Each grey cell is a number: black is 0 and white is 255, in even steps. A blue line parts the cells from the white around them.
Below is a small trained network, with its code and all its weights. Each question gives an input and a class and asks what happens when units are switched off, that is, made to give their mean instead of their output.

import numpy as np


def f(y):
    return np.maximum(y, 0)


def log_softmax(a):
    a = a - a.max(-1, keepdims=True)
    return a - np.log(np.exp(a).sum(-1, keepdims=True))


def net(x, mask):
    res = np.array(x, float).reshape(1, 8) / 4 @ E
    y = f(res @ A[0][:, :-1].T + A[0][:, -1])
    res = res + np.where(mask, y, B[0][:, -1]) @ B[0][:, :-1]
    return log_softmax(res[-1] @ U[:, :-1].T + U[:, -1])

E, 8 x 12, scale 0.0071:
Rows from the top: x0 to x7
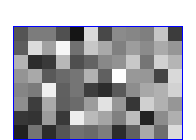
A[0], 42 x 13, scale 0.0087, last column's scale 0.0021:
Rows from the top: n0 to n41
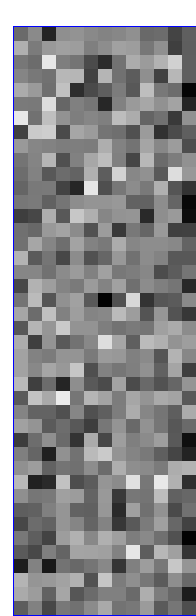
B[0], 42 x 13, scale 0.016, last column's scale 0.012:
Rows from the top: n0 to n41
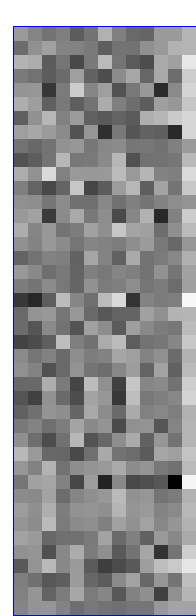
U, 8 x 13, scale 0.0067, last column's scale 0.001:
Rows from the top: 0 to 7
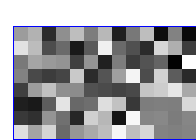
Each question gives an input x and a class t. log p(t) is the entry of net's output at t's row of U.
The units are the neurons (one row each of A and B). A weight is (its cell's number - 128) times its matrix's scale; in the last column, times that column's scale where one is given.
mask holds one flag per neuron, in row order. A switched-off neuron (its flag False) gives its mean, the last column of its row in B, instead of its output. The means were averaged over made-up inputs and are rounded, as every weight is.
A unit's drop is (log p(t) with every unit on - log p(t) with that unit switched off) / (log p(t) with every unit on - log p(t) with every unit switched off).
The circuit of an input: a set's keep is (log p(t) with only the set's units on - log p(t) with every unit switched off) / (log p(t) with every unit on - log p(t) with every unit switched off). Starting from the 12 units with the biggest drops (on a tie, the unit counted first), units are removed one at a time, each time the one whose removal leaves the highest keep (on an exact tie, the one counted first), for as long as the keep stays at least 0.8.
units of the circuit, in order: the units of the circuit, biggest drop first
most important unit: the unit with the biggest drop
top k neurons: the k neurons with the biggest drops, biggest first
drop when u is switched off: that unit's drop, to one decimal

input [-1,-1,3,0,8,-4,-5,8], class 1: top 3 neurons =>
n2, n5, n6
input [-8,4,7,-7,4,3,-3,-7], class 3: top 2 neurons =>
n39, n7
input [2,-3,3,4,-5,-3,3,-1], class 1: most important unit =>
n30
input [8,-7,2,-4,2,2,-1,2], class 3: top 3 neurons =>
n11, n29, n26
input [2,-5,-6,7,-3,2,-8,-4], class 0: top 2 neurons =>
n4, n32
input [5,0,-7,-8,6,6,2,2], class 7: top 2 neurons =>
n32, n14
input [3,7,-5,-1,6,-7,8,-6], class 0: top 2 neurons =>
n13, n37
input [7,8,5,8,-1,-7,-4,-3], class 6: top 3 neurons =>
n26, n21, n3
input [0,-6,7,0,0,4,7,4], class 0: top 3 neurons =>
n37, n13, n7
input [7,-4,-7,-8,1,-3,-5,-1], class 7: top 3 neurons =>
n32, n14, n34
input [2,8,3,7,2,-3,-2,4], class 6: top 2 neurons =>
n26, n21
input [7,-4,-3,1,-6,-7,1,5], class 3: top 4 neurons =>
n11, n29, n2, n22
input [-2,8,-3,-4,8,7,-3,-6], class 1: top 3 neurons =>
n2, n19, n5
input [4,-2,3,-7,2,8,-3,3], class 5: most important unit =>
n22
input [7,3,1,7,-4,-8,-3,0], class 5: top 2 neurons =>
n19, n3
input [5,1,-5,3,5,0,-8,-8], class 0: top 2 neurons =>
n4, n38
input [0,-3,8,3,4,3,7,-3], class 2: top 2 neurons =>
n32, n4
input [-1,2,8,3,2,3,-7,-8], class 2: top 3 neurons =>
n32, n38, n13
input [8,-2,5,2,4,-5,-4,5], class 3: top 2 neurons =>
n11, n29
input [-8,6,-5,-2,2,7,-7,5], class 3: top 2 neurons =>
n3, n19
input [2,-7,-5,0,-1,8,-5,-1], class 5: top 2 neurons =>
n22, n9
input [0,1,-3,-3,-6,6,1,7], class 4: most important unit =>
n38
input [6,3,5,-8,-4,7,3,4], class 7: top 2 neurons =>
n19, n34
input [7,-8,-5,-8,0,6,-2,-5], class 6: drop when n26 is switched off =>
-0.1
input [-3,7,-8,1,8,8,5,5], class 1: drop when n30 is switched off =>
-0.1
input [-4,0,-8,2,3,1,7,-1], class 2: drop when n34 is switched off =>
0.0
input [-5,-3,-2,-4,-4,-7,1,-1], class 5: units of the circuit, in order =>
n19
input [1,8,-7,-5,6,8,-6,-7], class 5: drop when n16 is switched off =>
0.1
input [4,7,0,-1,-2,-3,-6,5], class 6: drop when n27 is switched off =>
-0.1
